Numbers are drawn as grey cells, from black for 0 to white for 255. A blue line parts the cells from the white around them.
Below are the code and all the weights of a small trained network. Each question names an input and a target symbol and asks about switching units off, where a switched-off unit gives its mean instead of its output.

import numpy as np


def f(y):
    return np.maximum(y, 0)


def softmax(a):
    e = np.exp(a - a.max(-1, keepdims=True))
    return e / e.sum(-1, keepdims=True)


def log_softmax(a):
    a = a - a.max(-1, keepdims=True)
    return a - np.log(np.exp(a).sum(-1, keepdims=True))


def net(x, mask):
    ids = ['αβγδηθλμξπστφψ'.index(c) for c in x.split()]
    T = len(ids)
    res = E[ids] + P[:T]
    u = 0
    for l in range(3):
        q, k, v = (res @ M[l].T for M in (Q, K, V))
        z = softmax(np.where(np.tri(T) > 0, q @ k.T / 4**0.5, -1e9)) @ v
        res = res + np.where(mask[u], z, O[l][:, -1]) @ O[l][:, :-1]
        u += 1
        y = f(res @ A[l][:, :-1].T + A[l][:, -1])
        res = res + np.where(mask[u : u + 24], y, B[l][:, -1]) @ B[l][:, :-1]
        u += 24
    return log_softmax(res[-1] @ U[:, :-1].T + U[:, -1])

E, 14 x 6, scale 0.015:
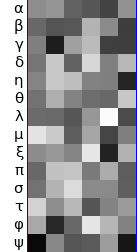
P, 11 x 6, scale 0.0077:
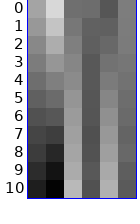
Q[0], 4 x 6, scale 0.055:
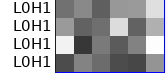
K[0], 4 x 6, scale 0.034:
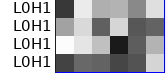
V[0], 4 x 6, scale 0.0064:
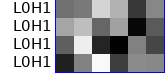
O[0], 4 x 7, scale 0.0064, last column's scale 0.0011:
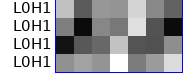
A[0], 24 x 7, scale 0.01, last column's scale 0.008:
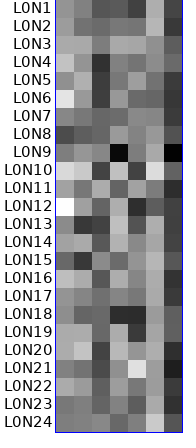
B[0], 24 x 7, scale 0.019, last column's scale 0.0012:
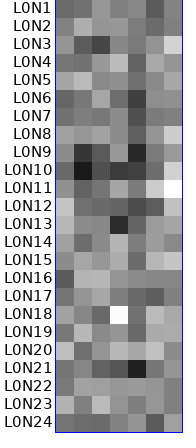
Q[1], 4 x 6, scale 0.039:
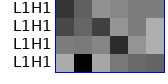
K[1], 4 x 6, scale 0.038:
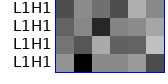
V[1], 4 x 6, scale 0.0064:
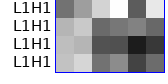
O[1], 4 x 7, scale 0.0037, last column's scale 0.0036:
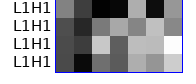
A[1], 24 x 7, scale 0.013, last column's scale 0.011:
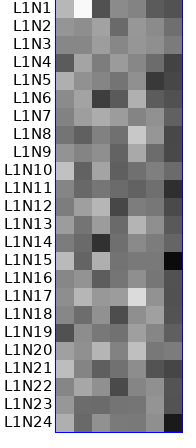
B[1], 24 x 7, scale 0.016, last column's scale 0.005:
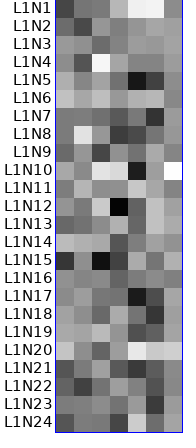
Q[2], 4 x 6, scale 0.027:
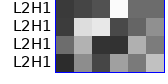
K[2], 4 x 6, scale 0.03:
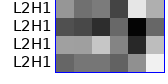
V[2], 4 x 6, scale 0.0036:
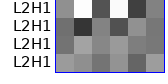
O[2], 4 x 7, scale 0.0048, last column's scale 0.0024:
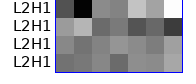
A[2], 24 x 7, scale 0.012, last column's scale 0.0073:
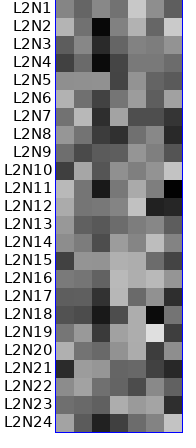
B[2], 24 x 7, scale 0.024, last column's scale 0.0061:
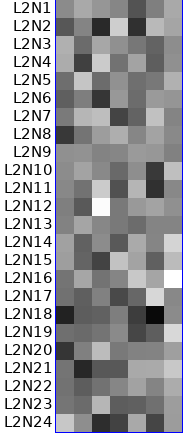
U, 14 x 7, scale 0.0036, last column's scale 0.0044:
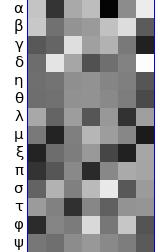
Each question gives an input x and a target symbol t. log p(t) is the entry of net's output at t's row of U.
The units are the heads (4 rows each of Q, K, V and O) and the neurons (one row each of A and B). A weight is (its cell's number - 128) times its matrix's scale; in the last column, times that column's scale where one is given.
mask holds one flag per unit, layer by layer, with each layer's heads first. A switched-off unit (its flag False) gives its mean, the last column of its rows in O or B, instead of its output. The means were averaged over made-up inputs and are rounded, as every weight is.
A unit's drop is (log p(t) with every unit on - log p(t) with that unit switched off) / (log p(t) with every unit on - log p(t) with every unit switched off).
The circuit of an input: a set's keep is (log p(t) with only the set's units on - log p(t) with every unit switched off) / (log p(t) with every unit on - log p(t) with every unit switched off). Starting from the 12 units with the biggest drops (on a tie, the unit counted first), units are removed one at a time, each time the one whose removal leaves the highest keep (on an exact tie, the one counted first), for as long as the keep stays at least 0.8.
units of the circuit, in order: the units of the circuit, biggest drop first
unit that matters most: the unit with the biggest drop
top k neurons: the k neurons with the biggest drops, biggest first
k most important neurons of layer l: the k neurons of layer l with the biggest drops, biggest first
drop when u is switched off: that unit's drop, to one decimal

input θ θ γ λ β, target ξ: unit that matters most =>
L1N10
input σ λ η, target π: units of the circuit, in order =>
[L0H1; L2N21; L1N20; L1N10]
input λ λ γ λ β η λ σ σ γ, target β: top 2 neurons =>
[L1N10; L2N16]
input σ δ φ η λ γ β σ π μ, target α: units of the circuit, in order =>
[L1N10; L0N12]
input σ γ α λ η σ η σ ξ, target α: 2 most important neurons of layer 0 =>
[L0N13; L0N10]
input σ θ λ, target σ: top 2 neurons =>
[L1N1; L2N15]
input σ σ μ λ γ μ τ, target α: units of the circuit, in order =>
[L1N10; L2N16]
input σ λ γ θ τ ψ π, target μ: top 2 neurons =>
[L2N21; L2N15]
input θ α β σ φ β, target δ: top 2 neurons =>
[L2N7; L1N12]
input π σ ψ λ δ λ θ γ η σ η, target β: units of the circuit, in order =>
[L0H1; L1N20]
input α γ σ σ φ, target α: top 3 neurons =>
[L1N10; L0N21; L0N13]
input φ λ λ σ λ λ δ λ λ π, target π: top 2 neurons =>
[L2N21; L1N12]
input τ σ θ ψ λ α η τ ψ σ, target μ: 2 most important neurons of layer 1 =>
[L1N4; L1N7]
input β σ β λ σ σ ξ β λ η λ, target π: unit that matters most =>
L0N19
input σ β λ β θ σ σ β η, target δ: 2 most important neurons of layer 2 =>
[L2N5; L2N1]
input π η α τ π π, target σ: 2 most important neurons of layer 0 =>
[L0N10; L0N12]
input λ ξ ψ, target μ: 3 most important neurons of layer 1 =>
[L1N4; L1N10; L1N20]
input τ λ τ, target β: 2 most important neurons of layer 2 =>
[L2N16; L2N14]
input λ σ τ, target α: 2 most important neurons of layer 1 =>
[L1N10; L1N20]
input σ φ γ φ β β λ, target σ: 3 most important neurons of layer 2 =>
[L2N15; L2N16; L2N10]
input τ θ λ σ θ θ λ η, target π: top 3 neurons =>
[L2N21; L1N20; L1N12]
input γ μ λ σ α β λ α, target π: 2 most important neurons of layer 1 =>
[L1N10; L1N19]
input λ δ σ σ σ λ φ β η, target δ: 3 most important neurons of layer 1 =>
[L1N12; L1N10; L1N20]
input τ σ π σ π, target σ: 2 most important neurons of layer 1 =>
[L1N1; L1N10]
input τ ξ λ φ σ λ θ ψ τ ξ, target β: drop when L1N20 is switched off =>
0.1
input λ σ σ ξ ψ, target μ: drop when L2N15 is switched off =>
0.4
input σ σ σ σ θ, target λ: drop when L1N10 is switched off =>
0.8
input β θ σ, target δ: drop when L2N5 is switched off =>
0.3
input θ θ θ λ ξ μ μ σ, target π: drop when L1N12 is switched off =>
0.2
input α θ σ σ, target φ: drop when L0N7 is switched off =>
0.0
